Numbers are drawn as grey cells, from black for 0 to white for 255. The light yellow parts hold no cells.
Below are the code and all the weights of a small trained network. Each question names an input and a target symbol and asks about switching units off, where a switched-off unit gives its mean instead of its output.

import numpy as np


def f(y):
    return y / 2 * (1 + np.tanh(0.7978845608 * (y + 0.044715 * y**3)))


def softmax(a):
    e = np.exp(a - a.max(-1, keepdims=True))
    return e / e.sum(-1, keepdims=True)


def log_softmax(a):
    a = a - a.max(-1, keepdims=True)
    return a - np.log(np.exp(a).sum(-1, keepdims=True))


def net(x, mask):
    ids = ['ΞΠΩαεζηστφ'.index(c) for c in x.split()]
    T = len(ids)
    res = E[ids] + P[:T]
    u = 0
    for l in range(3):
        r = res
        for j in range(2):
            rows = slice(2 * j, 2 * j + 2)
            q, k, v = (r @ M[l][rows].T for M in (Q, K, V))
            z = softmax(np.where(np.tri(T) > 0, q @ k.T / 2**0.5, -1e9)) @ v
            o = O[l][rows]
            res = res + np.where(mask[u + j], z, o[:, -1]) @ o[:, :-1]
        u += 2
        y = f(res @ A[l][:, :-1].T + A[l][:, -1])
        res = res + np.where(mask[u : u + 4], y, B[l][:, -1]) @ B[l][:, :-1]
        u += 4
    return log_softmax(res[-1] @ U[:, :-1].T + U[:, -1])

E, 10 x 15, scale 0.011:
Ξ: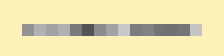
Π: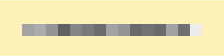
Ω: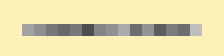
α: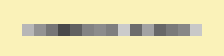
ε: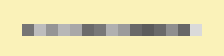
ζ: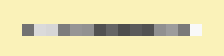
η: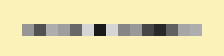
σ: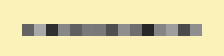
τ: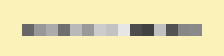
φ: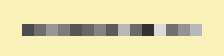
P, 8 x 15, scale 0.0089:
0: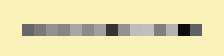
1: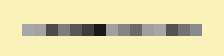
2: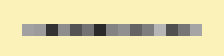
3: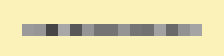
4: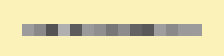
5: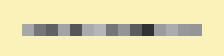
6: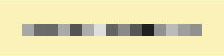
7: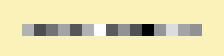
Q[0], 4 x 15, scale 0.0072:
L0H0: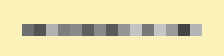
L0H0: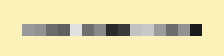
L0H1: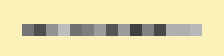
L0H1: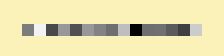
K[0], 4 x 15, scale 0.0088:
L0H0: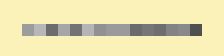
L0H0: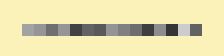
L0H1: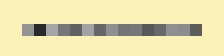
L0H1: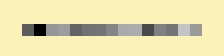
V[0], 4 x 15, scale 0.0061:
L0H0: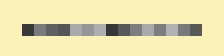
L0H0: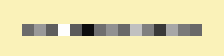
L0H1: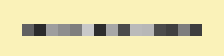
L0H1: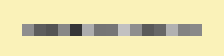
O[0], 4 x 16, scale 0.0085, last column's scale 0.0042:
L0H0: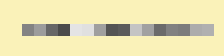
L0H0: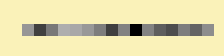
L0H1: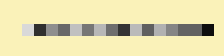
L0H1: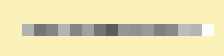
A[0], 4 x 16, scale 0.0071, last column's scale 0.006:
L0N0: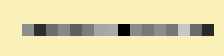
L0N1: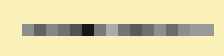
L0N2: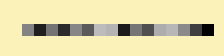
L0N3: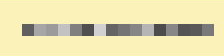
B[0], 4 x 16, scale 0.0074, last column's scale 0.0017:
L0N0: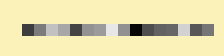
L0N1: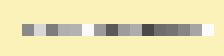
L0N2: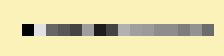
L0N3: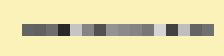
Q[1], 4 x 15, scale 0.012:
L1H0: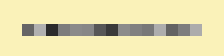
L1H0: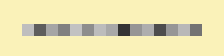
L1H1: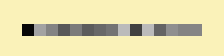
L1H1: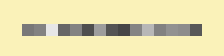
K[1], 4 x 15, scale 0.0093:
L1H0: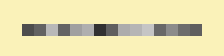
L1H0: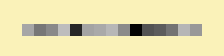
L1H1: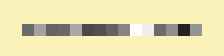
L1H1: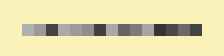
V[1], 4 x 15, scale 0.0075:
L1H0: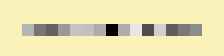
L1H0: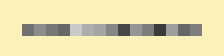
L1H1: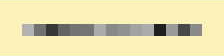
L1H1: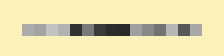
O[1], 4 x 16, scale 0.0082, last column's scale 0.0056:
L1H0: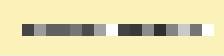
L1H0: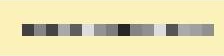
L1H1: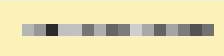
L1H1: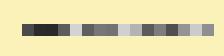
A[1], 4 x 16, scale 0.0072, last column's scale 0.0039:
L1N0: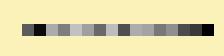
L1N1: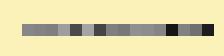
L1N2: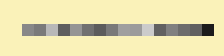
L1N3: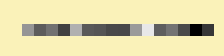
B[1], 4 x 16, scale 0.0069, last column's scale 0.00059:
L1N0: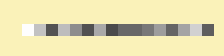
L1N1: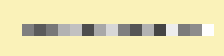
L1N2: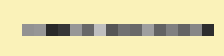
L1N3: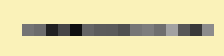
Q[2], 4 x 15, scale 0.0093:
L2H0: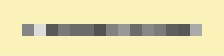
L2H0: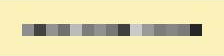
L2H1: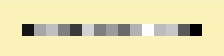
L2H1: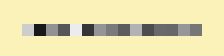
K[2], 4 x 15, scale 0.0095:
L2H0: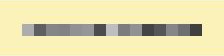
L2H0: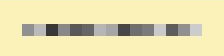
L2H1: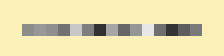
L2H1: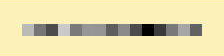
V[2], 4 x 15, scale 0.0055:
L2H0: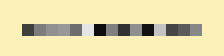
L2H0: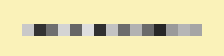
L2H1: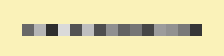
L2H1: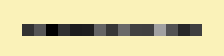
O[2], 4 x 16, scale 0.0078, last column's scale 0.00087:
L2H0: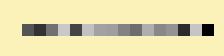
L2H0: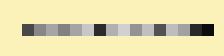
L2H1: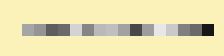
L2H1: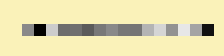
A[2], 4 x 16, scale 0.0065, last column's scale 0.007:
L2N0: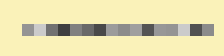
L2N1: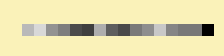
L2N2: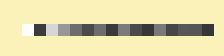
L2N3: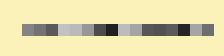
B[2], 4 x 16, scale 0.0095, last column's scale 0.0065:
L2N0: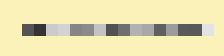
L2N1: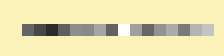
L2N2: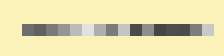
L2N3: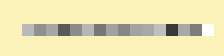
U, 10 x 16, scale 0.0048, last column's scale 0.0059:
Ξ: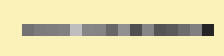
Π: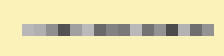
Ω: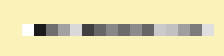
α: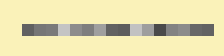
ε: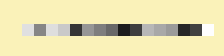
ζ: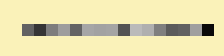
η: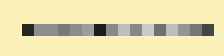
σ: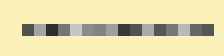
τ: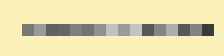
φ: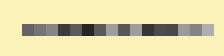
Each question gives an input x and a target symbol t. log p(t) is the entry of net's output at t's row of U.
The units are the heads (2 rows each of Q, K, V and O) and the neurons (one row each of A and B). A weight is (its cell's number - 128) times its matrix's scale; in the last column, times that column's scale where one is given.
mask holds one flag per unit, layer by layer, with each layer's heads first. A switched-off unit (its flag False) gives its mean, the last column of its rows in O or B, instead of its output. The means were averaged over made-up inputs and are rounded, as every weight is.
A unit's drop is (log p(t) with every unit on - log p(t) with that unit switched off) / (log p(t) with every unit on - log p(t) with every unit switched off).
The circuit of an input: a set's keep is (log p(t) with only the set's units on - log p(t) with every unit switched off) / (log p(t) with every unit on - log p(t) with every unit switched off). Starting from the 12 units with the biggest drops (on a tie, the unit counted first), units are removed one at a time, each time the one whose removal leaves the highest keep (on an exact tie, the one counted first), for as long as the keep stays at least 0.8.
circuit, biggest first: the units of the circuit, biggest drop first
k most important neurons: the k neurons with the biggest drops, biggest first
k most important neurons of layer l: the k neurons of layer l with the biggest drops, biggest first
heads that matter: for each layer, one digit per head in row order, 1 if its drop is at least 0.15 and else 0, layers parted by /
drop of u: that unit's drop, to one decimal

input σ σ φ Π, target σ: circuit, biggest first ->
L0H0, L1H0
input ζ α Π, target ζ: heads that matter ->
01 / 11 / 10
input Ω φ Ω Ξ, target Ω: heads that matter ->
01 / 01 / 11
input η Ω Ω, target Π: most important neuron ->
L0N0
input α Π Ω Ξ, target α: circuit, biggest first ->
L2N0, L2H0, L1H1
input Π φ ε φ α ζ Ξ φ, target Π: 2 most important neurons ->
L2N3, L0N1
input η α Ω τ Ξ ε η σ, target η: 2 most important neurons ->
L0N0, L1N0
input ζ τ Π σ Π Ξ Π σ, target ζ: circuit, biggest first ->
L0H1, L2H0, L1H0, L1H1
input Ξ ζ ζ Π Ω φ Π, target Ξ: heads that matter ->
10 / 11 / 10
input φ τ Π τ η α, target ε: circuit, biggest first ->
L0H1, L1H1
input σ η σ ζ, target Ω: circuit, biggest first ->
L0H1, L2H1
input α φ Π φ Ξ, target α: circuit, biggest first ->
L2N0, L2H0, L1H1, L0H1
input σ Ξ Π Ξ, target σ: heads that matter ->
10 / 10 / 00
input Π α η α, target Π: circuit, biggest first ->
L0H1, L2H1, L2N3, L1H0
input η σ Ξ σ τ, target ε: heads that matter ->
00 / 01 / 00
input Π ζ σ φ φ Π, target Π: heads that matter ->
01 / 11 / 01
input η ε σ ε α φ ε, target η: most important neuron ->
L0N1
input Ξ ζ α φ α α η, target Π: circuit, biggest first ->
L0H1, L1H0, L2N3, L2H1
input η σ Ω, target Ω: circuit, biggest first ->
L2H1, L0H1
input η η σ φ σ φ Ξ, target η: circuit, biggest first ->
L2H0
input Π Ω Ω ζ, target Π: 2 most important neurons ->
L2N3, L0N1
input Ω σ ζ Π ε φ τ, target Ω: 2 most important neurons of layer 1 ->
L1N3, L1N2
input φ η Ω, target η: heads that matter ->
00 / 00 / 10
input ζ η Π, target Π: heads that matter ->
01 / 00 / 01
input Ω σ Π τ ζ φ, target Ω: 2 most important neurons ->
L1N3, L0N1
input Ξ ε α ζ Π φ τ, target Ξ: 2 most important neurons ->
L2N2, L0N3
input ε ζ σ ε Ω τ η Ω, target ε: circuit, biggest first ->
L1H1
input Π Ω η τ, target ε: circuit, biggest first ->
L0H1, L1H1
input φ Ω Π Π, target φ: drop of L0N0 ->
0.0
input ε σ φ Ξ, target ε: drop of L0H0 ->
0.1
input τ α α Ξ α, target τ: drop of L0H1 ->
0.2
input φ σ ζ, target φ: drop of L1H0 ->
0.2
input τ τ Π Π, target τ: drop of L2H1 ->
0.1
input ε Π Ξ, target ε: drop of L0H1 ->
0.3
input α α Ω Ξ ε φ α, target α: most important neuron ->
L2N0
